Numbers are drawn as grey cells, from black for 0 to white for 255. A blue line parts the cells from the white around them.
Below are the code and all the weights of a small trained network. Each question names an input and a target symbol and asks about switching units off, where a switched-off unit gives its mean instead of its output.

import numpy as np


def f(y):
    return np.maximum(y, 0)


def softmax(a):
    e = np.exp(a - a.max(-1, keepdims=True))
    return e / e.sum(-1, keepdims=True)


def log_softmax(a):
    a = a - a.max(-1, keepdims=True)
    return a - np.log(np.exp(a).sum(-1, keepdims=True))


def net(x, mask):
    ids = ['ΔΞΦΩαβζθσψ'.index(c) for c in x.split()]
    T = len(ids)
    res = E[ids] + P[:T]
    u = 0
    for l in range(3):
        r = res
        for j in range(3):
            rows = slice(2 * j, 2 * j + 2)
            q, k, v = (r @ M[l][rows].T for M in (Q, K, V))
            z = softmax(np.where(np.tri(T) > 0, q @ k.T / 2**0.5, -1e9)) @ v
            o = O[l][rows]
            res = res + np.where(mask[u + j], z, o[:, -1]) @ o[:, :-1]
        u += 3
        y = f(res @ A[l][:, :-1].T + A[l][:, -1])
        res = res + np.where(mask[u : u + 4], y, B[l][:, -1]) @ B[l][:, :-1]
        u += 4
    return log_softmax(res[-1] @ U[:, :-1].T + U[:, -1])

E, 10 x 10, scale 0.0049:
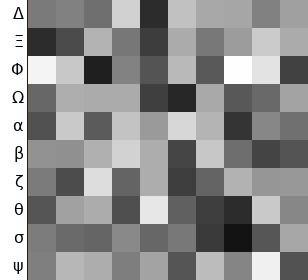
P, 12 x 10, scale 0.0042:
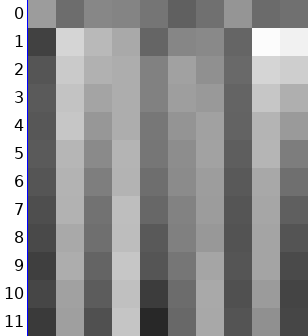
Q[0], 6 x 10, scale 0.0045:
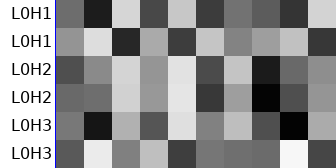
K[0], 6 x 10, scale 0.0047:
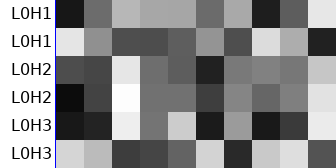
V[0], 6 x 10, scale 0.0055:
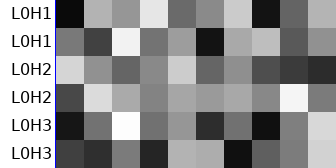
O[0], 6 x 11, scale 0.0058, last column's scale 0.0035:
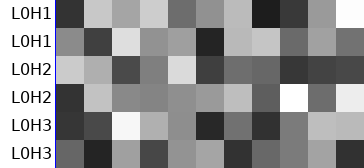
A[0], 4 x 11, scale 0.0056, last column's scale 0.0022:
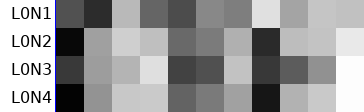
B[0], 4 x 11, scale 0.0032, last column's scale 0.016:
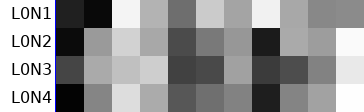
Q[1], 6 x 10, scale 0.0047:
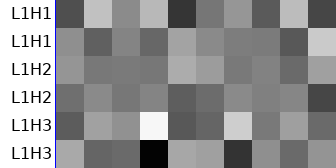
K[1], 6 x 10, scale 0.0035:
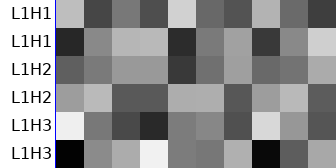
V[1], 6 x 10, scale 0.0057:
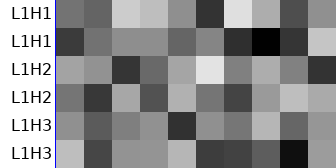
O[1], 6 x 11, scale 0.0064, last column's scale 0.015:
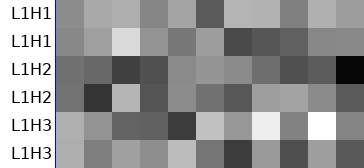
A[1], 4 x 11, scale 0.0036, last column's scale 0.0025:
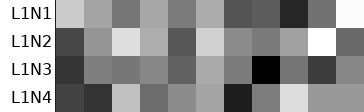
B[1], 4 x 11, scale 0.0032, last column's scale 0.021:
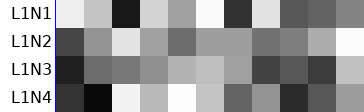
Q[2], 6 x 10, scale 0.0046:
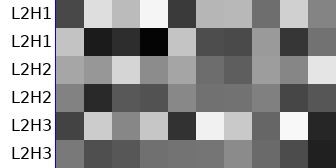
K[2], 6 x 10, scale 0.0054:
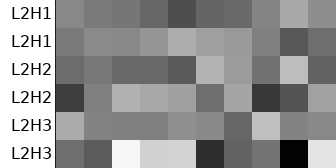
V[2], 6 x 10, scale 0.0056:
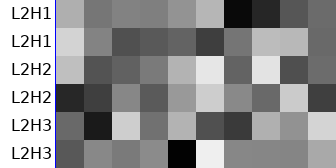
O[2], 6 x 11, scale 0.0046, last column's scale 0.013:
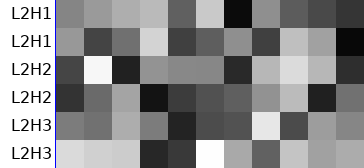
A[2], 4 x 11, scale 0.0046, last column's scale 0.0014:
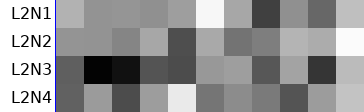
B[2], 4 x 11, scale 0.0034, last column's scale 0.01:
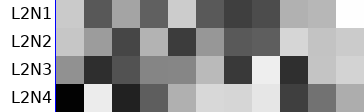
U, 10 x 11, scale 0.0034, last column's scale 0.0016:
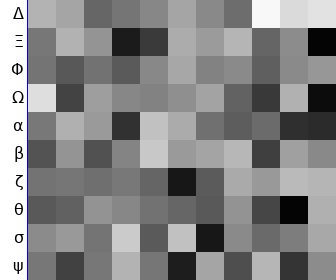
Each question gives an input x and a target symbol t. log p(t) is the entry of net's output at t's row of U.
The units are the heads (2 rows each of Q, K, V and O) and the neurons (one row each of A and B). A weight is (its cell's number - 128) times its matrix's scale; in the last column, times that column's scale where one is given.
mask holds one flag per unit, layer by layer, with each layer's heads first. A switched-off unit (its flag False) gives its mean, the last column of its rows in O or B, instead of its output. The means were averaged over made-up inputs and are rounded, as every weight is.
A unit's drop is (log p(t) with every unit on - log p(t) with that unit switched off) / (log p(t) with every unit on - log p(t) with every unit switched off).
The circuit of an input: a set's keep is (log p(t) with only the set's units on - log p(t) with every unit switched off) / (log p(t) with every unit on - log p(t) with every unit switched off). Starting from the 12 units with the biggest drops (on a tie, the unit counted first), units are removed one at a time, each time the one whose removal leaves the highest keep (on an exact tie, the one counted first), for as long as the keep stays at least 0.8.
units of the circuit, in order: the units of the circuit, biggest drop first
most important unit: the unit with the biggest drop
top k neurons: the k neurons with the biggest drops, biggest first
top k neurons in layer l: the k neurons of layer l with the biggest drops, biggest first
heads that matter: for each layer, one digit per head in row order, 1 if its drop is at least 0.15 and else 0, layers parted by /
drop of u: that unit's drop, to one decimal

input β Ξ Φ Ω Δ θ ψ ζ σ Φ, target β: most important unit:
L0H3
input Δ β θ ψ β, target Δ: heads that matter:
011 / 001 / 011
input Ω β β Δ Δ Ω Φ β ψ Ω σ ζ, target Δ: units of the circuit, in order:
L2H3, L0H3, L1H2
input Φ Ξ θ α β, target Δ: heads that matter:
011 / 001 / 111
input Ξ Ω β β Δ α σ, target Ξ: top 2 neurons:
L0N1, L1N4
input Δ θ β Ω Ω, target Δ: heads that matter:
011 / 001 / 011
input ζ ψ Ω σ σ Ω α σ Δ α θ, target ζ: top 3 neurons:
L0N4, L0N2, L0N3
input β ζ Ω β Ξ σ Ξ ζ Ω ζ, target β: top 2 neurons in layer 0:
L0N2, L0N4
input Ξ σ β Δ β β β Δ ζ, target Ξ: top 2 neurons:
L0N1, L0N3
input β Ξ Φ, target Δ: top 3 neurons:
L1N3, L1N4, L0N4
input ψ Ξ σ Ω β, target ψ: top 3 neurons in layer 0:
L0N4, L0N3, L0N2
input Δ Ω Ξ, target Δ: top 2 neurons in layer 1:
L1N3, L1N2
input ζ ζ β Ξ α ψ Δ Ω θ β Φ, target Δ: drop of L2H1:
0.1
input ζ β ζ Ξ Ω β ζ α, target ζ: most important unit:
L0H1
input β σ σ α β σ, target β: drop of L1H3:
0.2
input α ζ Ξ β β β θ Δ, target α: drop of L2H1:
0.5
